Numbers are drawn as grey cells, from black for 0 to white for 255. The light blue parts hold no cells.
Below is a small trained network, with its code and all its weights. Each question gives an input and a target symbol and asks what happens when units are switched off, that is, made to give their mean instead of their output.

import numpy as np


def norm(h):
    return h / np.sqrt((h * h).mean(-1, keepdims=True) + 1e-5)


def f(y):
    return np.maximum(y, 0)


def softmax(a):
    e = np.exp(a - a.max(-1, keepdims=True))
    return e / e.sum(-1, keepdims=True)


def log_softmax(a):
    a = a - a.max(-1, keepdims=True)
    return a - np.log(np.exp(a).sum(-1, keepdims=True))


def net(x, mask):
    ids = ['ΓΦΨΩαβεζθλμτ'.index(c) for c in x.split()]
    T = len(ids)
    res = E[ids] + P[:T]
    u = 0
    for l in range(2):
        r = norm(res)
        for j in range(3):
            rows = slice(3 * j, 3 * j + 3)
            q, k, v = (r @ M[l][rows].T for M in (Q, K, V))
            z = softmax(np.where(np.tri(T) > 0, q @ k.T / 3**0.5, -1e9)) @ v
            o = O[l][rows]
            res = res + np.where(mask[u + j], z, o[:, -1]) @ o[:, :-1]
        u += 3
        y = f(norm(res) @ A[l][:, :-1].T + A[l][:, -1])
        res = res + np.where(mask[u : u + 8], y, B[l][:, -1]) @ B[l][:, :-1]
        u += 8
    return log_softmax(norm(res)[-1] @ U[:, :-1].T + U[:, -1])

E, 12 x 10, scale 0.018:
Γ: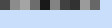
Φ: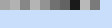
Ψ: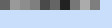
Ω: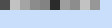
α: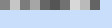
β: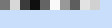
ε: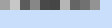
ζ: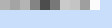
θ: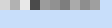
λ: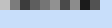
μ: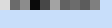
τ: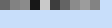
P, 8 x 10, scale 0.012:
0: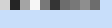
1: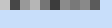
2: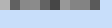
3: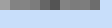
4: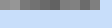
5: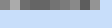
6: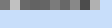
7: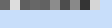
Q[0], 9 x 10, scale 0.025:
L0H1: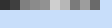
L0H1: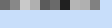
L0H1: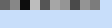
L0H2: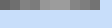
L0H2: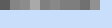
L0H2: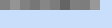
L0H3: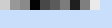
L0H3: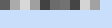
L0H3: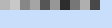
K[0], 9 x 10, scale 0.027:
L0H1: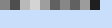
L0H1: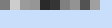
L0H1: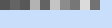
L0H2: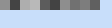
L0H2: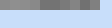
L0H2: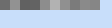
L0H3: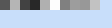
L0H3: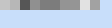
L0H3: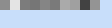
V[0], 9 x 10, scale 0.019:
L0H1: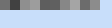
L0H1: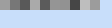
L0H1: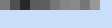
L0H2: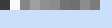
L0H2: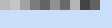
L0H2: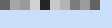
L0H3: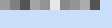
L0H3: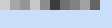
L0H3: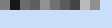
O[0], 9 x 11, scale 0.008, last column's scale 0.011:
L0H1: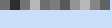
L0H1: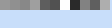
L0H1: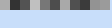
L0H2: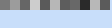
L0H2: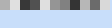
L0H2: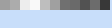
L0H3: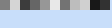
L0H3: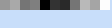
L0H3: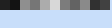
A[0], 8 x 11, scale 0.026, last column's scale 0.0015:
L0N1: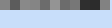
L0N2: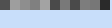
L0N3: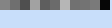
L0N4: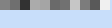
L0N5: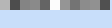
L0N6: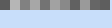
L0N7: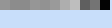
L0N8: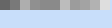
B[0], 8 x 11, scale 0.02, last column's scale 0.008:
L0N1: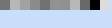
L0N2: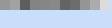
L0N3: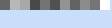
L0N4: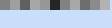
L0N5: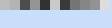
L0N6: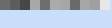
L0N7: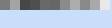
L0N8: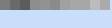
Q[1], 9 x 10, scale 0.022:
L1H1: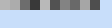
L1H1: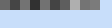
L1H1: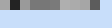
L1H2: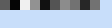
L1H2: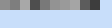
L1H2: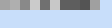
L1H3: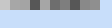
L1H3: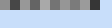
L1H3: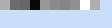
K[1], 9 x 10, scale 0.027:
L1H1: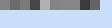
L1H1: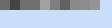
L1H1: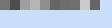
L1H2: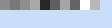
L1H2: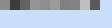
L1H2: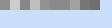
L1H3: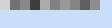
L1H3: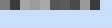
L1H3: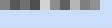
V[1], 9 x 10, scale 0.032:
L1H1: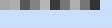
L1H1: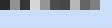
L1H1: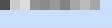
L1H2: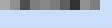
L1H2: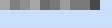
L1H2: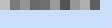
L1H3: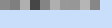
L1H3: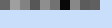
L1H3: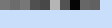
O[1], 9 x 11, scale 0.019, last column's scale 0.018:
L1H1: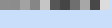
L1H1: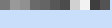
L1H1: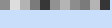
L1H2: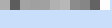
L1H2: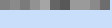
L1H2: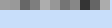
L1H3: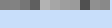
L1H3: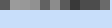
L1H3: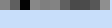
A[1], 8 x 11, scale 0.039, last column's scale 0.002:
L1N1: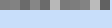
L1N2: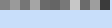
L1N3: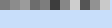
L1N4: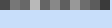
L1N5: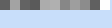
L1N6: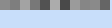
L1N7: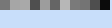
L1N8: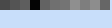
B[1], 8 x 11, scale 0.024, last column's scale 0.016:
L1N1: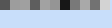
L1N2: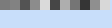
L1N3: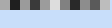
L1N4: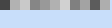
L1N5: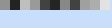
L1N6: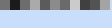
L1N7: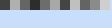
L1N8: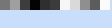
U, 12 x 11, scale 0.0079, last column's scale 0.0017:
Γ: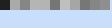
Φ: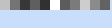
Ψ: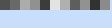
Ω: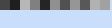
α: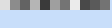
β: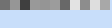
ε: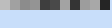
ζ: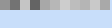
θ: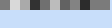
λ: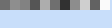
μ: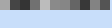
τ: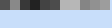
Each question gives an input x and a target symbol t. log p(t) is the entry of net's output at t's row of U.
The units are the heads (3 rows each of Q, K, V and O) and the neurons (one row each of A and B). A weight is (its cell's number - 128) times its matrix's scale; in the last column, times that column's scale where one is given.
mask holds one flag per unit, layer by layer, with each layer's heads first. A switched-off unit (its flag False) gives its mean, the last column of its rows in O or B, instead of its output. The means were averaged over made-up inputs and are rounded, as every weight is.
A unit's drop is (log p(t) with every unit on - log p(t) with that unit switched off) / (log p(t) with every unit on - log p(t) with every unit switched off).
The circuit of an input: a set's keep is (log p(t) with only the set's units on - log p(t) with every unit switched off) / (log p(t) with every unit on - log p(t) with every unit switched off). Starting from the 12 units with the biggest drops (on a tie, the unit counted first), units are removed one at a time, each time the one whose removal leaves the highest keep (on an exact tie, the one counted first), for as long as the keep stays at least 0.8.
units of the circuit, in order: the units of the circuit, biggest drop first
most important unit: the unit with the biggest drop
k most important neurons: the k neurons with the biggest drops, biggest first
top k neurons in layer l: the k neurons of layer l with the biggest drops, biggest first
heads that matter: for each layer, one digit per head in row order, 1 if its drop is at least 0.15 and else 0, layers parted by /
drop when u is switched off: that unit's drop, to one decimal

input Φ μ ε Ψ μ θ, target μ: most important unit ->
L0H2
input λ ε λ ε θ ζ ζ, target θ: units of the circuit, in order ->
[L0H1; L1H3]
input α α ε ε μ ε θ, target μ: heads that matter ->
011 / 100
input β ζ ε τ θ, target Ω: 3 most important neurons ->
[L1N5; L1N6; L0N5]
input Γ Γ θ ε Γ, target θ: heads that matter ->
100 / 001
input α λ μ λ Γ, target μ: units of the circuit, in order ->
[L0H3; L1H1]
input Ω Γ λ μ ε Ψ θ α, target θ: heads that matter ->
100 / 000
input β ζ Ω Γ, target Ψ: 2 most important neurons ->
[L0N1; L1N4]
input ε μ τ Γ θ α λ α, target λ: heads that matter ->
000 / 100
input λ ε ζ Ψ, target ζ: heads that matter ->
010 / 001
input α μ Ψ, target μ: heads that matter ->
010 / 100
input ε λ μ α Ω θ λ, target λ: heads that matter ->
100 / 100
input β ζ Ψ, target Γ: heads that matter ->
111 / 010
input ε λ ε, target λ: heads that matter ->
000 / 100
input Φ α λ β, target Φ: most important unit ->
L0N5
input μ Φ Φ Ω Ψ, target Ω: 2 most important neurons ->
[L1N6; L1N8]
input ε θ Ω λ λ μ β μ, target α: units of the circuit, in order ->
[L0N5; L0H2; L0H3; L1N6]
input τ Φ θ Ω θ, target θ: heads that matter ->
100 / 000
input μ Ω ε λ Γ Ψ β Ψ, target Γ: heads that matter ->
111 / 000
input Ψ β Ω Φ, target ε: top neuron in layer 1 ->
[L1N5]
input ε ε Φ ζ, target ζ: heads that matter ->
000 / 001
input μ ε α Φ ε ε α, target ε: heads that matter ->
001 / 000
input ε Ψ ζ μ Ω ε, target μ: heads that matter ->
010 / 000
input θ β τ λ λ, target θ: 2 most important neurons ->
[L1N7; L0N3]
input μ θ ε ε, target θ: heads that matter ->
000 / 001
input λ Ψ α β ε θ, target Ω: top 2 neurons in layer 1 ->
[L1N5; L1N6]
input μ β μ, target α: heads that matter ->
011 / 000
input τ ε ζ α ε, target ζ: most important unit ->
L1H3
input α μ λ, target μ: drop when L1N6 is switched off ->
0.0
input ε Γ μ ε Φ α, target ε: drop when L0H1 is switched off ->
0.1
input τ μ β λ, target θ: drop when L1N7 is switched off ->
0.1
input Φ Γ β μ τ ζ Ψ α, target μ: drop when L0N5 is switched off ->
0.2
